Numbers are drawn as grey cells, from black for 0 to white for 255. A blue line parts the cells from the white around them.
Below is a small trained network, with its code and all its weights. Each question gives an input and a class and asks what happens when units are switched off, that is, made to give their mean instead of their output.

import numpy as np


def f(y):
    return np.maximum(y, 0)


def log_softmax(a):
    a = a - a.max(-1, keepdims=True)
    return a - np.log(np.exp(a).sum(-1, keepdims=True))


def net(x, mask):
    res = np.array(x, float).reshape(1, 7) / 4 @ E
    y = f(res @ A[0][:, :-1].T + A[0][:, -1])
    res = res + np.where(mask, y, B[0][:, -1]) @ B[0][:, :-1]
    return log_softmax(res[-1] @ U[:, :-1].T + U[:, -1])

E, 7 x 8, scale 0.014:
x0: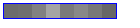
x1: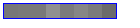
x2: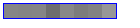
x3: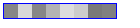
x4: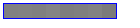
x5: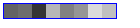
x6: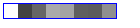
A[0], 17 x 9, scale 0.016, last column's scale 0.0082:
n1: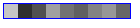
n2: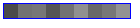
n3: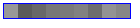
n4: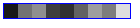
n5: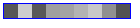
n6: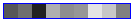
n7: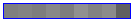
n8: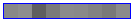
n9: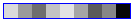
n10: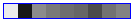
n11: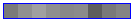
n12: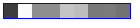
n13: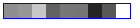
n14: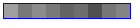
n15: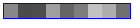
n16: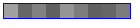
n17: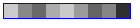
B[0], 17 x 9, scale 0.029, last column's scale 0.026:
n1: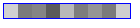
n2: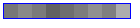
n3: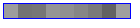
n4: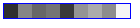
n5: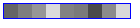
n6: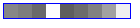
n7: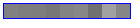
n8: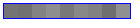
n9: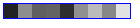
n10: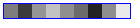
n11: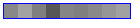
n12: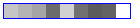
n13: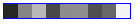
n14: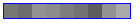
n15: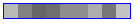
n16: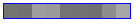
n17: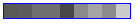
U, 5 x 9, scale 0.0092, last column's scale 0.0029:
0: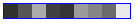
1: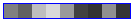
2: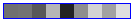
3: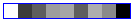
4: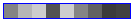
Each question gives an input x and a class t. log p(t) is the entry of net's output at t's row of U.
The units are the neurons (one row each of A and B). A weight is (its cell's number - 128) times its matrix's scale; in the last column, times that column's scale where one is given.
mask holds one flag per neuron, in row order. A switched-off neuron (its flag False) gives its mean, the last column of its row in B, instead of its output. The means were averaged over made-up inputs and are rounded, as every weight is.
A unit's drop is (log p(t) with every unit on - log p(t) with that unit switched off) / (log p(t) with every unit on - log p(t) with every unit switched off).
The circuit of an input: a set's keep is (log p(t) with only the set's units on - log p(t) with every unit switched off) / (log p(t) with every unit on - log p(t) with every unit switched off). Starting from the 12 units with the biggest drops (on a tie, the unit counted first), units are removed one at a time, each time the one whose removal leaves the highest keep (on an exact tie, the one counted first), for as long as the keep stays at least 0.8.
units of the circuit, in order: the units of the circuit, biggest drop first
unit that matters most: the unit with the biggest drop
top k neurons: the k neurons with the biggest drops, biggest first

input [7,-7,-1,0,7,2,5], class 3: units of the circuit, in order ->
[n1; n13]
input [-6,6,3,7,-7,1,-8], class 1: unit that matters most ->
n5
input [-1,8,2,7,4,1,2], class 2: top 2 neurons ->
[n9; n13]
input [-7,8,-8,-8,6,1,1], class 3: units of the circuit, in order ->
[n13; n1]
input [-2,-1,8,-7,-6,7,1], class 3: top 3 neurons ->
[n1; n9; n15]
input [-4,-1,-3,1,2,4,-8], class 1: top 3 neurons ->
[n12; n5; n9]
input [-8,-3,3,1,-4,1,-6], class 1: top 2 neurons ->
[n9; n12]
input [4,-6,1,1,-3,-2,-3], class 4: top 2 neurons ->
[n9; n17]
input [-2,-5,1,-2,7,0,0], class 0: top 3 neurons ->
[n12; n6; n5]
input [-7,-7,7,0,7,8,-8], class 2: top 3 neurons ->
[n4; n10; n13]
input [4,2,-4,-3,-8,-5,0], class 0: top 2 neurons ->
[n6; n12]
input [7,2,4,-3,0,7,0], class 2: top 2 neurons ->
[n12; n6]
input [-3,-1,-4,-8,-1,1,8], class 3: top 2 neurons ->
[n1; n15]
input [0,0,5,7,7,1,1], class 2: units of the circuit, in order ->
[n13]
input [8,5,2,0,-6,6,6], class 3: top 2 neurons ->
[n1; n4]
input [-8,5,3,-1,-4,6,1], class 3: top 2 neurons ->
[n9; n4]
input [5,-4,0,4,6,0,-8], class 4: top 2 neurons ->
[n12; n10]
